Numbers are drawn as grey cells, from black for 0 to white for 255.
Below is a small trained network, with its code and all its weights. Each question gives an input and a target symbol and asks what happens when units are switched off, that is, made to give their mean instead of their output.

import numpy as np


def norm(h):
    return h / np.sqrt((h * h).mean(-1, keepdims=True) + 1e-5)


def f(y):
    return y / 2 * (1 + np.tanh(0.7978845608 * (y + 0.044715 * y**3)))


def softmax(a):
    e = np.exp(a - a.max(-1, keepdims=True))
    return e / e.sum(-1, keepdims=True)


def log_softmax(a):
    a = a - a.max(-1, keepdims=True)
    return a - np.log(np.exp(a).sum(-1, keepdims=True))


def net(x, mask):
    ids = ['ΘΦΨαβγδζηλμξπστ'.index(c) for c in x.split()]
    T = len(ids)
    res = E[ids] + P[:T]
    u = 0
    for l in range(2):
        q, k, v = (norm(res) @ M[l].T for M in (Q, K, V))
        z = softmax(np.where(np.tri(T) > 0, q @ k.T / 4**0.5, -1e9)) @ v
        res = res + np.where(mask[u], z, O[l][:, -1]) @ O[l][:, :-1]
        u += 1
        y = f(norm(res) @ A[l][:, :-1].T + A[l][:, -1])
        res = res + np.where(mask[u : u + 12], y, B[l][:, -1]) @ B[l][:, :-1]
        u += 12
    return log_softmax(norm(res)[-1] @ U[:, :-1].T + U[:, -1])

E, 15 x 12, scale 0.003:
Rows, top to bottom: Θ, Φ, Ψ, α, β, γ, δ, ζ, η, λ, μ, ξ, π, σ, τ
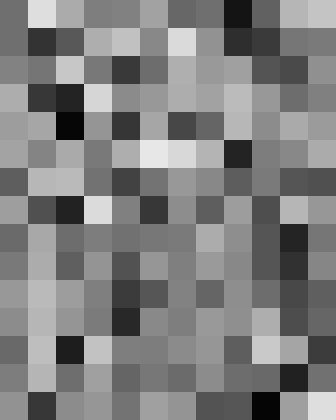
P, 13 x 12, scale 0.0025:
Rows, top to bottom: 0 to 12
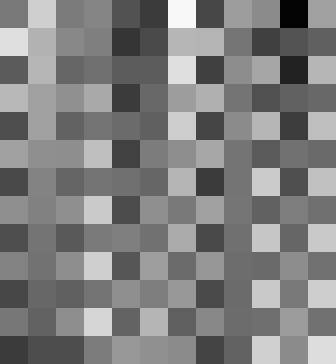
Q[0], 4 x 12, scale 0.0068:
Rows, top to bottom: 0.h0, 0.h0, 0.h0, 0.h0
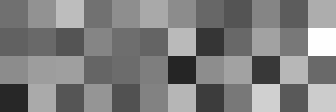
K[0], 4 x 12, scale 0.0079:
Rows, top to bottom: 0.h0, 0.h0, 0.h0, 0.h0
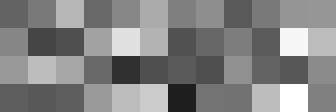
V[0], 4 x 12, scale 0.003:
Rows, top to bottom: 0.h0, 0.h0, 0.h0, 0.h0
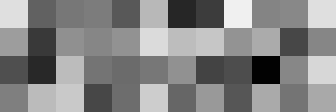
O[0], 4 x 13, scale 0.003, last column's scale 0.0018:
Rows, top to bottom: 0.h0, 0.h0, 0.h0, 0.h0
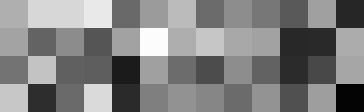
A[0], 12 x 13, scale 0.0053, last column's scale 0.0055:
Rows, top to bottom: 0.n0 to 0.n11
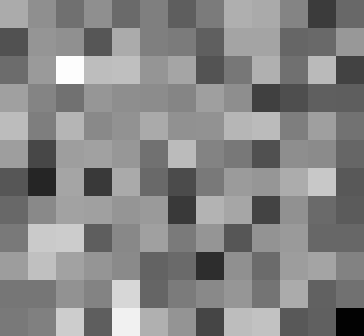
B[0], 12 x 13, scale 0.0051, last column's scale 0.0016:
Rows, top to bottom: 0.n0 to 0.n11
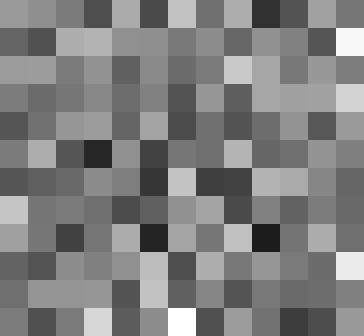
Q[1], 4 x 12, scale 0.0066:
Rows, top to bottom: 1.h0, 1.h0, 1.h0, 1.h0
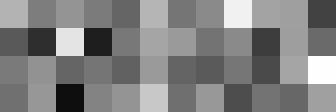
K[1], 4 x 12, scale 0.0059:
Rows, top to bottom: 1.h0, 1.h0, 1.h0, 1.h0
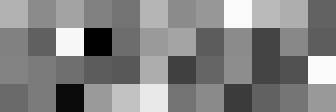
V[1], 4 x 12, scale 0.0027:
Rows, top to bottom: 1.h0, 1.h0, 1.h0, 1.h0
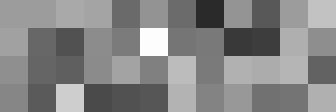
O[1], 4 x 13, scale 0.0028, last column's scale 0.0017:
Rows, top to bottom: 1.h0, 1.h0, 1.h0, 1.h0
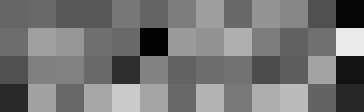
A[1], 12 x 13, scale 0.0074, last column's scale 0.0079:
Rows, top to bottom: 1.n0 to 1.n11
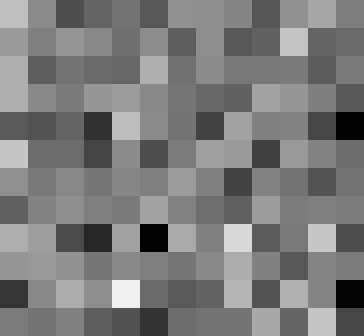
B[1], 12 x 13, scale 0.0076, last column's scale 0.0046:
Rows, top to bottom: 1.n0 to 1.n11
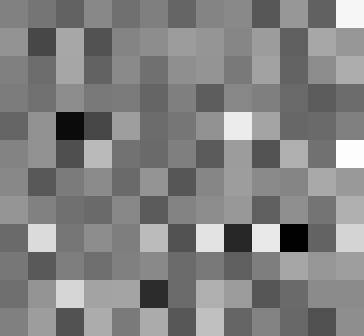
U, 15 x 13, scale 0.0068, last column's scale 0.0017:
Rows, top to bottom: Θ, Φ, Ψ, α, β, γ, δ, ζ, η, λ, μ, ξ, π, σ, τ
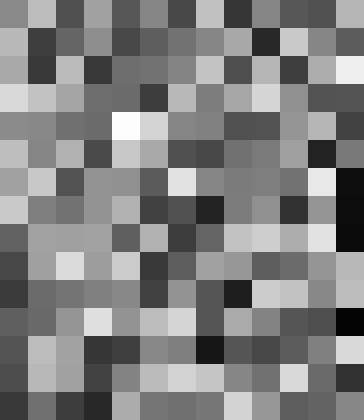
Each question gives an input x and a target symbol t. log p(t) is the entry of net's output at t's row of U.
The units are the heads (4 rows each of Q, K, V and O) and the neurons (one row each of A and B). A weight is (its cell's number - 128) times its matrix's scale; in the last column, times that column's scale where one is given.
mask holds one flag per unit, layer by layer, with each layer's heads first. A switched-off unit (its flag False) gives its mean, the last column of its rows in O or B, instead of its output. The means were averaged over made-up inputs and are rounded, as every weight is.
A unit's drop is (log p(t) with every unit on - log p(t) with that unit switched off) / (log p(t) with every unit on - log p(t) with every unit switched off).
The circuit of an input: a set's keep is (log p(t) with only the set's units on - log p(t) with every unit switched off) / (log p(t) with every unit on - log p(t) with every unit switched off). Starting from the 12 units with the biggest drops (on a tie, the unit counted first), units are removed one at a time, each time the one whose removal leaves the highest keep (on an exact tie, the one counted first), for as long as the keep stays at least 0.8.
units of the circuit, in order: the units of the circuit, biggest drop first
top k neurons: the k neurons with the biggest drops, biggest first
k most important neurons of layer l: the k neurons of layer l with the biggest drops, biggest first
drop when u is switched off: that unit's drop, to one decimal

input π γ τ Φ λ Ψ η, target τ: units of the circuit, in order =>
[0.h0; 1.n4]
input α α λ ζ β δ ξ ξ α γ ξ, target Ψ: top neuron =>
[1.n5]
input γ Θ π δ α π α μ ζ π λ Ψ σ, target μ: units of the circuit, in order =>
[0.n6; 0.h0]
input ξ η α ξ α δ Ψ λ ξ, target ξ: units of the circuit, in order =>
[0.h0; 0.n11]
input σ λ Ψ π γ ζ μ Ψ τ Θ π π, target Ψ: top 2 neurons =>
[0.n10; 1.n1]
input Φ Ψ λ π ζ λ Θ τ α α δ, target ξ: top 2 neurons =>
[0.n11; 0.n1]
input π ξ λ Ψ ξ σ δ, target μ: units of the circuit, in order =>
[0.h0; 0.n6]
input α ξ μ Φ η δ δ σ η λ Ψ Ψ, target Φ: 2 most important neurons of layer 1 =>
[1.n8; 1.n5]
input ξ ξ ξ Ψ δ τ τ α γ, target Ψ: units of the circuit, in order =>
[0.h0; 1.n5; 1.n2]
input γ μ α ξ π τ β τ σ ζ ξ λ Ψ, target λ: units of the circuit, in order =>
[0.h0; 1.n10; 0.n8]
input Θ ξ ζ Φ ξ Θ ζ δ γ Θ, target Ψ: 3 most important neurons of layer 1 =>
[1.n1; 1.n5; 1.n7]
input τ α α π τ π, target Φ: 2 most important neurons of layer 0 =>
[0.n10; 0.n9]
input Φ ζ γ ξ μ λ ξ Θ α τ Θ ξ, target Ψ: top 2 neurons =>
[0.n4; 1.n5]
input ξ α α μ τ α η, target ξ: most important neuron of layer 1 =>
[1.n8]
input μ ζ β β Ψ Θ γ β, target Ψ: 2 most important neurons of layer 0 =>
[0.n9; 0.n8]
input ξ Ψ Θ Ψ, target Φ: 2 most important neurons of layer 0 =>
[0.n1; 0.n5]
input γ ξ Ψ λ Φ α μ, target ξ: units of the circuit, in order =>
[0.n11; 0.h0]
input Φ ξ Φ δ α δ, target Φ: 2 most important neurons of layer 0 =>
[0.n1; 0.n4]
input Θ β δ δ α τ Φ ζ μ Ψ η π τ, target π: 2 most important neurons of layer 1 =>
[1.n8; 1.n5]
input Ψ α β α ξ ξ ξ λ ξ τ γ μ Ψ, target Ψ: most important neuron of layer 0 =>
[0.n11]
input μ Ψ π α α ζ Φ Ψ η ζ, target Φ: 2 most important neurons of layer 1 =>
[1.n8; 1.n5]
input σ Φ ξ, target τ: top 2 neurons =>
[0.n1; 1.n4]
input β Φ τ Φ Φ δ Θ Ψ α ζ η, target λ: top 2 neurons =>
[0.n1; 1.n10]
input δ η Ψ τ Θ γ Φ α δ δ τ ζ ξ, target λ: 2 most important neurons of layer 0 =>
[0.n1; 0.n8]
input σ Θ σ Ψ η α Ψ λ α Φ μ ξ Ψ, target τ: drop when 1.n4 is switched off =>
0.3
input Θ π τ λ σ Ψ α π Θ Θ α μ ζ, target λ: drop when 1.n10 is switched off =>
0.4
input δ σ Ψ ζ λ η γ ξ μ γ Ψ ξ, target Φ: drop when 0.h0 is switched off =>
1.5
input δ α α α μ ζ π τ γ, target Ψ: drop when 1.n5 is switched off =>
0.1
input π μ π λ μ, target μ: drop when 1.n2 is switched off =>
0.0
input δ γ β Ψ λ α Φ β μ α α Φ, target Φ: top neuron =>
[0.n5]
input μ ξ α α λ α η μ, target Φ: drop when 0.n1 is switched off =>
1.5
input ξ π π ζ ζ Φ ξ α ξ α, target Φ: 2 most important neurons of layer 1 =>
[1.n8; 1.n5]
